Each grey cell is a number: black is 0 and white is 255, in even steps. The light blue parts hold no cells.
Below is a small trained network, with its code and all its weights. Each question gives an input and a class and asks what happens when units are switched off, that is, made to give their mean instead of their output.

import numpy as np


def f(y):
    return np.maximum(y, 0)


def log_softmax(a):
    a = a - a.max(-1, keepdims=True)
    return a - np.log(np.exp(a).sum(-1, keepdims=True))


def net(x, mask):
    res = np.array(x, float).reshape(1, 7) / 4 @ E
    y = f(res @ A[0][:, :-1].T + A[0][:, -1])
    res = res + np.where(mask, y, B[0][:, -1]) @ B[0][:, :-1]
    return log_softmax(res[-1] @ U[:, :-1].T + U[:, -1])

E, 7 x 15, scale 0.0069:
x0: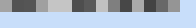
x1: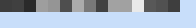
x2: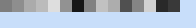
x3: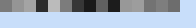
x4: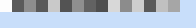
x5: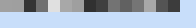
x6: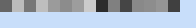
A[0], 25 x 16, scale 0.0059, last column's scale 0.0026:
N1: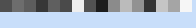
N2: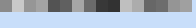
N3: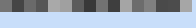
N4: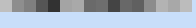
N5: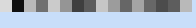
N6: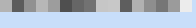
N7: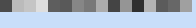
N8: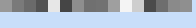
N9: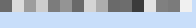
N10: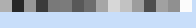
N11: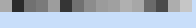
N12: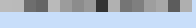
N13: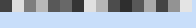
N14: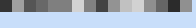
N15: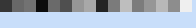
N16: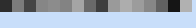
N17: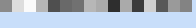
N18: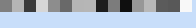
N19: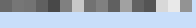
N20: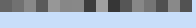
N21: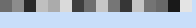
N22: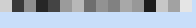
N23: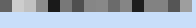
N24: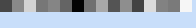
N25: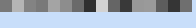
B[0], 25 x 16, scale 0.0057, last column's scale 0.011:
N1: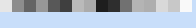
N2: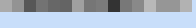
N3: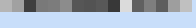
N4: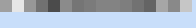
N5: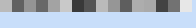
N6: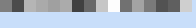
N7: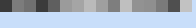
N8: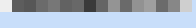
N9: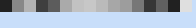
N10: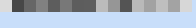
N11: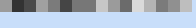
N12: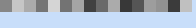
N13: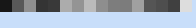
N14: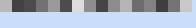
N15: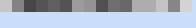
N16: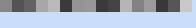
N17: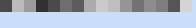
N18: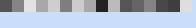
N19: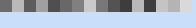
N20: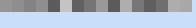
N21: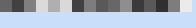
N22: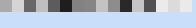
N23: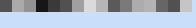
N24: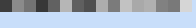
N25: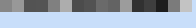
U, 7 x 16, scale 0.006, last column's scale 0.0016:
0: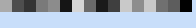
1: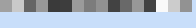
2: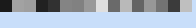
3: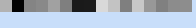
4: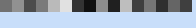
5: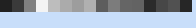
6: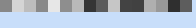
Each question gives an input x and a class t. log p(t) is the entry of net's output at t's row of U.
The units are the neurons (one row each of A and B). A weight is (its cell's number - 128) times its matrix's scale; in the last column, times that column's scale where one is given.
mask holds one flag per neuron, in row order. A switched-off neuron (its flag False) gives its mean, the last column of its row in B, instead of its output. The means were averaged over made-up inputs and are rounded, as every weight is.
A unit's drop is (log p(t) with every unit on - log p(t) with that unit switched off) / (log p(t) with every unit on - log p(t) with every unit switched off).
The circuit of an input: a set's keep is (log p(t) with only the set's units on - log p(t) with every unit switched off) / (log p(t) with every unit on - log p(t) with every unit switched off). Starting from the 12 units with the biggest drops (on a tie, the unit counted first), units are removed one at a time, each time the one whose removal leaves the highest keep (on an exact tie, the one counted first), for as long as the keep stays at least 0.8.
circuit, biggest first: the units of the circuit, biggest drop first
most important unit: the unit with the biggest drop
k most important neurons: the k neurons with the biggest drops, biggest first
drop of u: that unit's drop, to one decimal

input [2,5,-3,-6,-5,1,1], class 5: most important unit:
N18
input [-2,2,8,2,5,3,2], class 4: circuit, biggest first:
(N25, N21)
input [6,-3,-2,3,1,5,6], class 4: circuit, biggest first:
(N21, N22)
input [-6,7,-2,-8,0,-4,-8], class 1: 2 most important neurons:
(N22, N19)
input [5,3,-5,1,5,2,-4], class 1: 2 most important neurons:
(N22, N1)
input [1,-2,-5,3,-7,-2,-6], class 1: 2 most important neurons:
(N19, N22)
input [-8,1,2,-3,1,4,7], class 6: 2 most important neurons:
(N18, N12)
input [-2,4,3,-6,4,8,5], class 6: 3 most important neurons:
(N12, N18, N13)
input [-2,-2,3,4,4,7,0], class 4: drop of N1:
0.0
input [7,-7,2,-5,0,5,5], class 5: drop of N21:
0.2
